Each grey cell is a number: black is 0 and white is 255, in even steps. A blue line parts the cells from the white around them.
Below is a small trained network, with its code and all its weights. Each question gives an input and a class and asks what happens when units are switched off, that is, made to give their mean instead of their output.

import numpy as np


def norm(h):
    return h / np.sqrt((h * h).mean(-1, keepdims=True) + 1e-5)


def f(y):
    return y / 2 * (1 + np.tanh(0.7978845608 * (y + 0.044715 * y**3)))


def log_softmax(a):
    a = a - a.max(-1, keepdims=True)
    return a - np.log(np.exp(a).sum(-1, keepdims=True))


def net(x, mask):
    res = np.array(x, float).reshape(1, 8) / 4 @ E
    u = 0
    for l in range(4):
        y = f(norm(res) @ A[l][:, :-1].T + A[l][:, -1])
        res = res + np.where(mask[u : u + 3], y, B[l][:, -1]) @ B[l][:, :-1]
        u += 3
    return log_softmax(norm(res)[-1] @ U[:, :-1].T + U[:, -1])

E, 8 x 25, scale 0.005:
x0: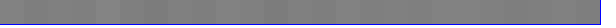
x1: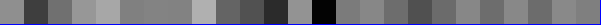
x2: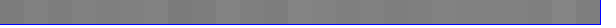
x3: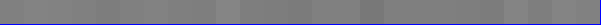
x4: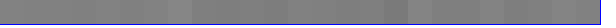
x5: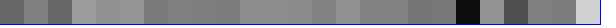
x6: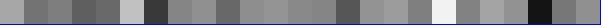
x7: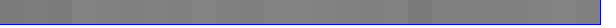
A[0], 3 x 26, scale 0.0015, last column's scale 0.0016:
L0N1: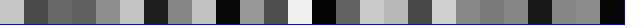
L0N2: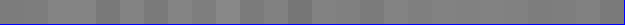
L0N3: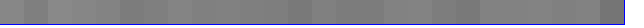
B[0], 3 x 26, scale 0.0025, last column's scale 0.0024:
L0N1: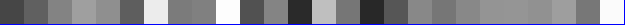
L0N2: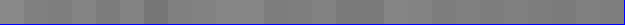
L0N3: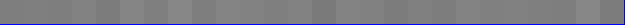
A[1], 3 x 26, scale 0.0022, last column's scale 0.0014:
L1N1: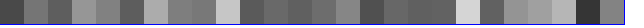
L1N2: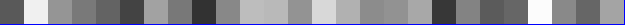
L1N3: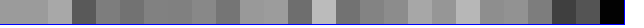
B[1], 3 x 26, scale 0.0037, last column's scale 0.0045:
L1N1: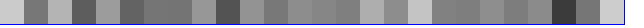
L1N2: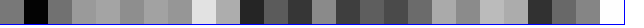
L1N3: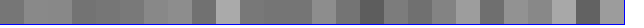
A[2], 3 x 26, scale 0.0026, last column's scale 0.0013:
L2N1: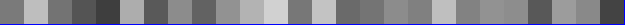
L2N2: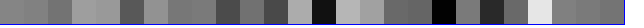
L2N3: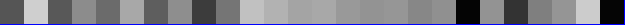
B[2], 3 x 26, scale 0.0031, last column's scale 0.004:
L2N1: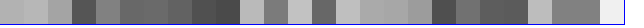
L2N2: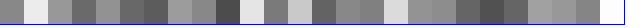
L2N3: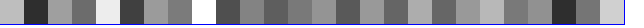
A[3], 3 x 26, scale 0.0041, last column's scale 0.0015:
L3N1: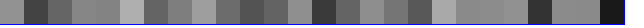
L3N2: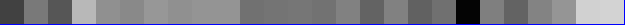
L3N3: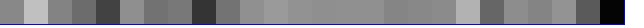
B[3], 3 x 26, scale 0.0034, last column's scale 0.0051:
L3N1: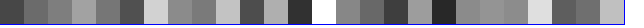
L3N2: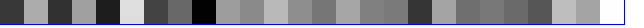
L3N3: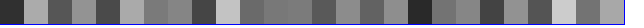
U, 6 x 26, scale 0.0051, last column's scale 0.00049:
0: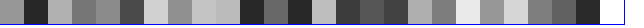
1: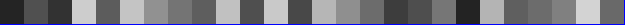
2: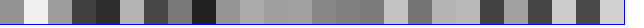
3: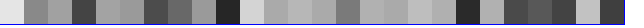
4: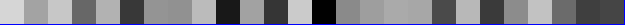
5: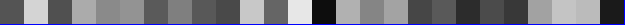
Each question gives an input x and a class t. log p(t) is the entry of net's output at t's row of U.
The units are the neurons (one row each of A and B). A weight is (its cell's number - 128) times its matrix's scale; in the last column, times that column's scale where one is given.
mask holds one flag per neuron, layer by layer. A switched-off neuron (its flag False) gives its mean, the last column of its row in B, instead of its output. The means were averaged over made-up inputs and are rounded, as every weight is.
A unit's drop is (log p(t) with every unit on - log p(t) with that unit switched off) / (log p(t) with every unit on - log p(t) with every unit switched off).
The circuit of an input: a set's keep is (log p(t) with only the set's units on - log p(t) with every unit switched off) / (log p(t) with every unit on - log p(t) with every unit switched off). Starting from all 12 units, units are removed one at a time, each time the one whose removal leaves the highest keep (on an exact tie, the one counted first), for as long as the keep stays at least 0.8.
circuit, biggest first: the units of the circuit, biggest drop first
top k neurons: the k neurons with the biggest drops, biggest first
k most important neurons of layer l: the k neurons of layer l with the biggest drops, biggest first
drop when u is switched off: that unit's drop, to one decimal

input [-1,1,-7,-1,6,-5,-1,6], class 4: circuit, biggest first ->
L1N2
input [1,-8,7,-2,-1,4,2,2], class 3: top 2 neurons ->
L2N3, L2N1
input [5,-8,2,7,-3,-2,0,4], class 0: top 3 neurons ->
L1N2, L3N2, L2N2
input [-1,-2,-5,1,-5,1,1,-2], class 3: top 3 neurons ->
L0N1, L3N2, L2N2
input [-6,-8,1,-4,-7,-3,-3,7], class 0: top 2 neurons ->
L1N2, L3N2
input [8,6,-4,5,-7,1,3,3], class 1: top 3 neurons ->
L2N3, L3N2, L1N2
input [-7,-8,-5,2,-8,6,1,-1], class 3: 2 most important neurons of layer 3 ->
L3N1, L3N3
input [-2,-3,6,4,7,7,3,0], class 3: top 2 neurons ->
L2N3, L1N2
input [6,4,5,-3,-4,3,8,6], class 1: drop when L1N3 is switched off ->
0.0
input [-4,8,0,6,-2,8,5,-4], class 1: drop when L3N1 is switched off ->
0.1
